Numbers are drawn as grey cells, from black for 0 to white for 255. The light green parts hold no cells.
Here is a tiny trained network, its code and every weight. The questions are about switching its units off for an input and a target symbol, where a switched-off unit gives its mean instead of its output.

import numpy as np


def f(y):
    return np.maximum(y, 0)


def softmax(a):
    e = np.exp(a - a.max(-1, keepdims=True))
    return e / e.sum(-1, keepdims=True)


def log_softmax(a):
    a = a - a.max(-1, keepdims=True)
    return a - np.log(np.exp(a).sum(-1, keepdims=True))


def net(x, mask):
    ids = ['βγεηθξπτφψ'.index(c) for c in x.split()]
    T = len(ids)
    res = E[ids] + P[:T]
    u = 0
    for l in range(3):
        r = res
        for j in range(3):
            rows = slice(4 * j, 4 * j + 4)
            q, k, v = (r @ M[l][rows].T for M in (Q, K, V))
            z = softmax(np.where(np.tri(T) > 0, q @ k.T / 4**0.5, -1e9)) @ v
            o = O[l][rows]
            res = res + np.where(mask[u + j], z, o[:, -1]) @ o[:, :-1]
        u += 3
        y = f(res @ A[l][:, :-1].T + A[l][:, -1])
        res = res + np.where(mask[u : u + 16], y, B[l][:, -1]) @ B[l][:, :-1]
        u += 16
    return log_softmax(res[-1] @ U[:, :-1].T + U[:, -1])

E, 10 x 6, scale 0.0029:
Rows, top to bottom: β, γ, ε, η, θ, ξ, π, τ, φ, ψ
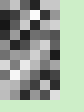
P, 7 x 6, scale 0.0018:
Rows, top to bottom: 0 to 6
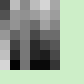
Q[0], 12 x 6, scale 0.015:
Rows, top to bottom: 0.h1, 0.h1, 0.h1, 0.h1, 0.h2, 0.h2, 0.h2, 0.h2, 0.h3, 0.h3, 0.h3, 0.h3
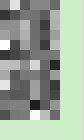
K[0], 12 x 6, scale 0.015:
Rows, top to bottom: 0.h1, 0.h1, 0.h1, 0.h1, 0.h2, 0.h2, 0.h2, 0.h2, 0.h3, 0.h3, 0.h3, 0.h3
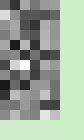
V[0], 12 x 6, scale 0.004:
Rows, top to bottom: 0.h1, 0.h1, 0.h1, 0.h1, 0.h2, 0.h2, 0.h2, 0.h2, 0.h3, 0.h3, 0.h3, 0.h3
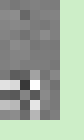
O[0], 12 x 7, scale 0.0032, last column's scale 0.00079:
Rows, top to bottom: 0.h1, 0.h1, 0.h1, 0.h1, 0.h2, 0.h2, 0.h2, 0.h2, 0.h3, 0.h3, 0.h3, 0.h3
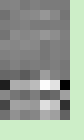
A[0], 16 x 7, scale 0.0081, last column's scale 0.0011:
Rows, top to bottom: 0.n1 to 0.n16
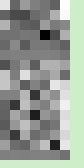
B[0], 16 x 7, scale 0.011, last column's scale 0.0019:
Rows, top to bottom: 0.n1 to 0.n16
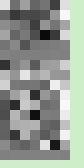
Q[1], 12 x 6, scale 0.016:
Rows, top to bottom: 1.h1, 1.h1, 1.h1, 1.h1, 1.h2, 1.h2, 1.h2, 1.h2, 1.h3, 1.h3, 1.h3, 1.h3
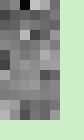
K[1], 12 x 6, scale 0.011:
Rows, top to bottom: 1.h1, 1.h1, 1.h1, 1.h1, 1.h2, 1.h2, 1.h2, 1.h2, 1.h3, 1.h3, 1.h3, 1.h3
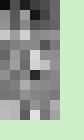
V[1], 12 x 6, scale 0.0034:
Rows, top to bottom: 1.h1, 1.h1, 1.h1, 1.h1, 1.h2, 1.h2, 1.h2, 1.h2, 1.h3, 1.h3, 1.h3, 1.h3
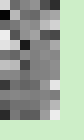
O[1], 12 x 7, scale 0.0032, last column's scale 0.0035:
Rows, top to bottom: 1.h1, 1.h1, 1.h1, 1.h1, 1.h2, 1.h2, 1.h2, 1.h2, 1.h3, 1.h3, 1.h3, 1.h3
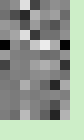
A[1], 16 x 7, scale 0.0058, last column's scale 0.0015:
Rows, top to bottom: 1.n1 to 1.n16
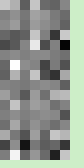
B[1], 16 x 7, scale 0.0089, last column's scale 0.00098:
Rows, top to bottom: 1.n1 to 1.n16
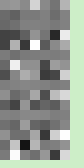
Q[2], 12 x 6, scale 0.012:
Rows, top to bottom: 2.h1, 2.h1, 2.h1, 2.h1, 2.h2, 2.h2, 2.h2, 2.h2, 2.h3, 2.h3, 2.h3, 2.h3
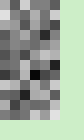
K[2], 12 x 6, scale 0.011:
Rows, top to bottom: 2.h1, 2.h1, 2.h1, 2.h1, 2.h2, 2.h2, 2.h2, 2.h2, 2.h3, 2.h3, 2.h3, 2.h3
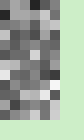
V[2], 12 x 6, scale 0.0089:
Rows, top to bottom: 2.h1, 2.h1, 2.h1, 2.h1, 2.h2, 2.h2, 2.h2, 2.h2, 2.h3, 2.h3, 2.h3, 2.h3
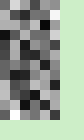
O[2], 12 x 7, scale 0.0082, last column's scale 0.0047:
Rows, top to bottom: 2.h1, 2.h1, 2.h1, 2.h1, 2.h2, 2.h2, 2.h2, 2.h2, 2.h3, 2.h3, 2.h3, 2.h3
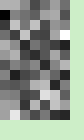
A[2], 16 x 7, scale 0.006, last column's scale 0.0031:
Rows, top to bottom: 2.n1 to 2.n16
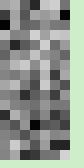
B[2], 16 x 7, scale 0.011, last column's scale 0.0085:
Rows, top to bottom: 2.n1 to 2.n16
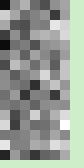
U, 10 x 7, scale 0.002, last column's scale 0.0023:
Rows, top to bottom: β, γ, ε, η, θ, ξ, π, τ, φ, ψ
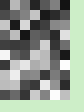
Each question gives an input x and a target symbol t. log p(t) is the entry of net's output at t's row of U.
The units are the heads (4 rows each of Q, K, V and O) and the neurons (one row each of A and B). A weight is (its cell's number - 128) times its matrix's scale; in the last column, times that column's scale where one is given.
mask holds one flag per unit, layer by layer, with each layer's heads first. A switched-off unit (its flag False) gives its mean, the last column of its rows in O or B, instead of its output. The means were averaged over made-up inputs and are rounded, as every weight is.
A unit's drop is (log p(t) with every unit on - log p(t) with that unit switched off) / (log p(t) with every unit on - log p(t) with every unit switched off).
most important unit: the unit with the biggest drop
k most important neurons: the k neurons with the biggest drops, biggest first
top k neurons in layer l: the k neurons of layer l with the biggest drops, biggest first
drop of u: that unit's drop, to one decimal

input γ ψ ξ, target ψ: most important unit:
2.h1
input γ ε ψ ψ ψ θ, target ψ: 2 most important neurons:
(2.n3, 0.n9)
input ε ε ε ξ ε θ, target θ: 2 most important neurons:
(0.n15, 2.n5)
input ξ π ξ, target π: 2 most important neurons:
(2.n7, 0.n8)
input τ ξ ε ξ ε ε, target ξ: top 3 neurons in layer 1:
(1.n16, 1.n4, 1.n14)
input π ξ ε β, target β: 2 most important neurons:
(2.n1, 0.n11)
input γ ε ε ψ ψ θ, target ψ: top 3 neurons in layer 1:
(1.n14, 1.n4, 1.n10)
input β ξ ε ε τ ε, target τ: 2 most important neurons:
(1.n16, 0.n4)
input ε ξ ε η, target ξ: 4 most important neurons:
(0.n15, 2.n15, 0.n9, 1.n16)
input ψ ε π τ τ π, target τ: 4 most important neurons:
(1.n16, 0.n4, 1.n7, 0.n11)
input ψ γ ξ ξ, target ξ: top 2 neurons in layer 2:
(2.n12, 2.n15)
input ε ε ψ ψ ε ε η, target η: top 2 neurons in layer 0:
(0.n4, 0.n11)
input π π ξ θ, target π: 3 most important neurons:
(0.n12, 0.n8, 2.n7)
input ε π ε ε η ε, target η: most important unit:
0.n4
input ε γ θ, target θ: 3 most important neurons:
(0.n15, 2.n5, 1.n4)
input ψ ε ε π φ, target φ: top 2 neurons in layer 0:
(0.n15, 0.n1)
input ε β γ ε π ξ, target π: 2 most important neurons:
(2.n7, 0.n1)
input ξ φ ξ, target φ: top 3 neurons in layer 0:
(0.n11, 0.n15, 0.n14)
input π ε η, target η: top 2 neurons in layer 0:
(0.n9, 0.n15)
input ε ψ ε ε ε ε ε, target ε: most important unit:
2.n13
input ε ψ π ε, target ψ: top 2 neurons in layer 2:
(2.n3, 2.n12)
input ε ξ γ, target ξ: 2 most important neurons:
(0.n15, 0.n9)
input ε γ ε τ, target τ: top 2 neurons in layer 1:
(1.n16, 1.n7)
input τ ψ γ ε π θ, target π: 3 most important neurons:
(0.n1, 0.n8, 2.n7)
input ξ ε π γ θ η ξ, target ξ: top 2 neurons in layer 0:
(0.n15, 0.n4)
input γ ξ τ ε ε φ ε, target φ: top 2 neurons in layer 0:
(0.n15, 0.n1)
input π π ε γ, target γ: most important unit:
2.h3
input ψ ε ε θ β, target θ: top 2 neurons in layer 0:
(0.n15, 0.n12)
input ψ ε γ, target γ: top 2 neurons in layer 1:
(1.n8, 1.n4)
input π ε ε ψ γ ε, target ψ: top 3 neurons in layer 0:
(0.n9, 0.n10, 0.n12)
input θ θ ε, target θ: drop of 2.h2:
0.4
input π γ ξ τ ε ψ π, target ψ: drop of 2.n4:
0.6
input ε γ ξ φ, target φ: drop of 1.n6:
0.0
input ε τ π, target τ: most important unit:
2.h3
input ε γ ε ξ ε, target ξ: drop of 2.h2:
0.1
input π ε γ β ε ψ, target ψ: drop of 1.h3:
0.2
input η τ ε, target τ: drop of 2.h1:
0.2
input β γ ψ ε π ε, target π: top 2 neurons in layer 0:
(0.n1, 0.n8)
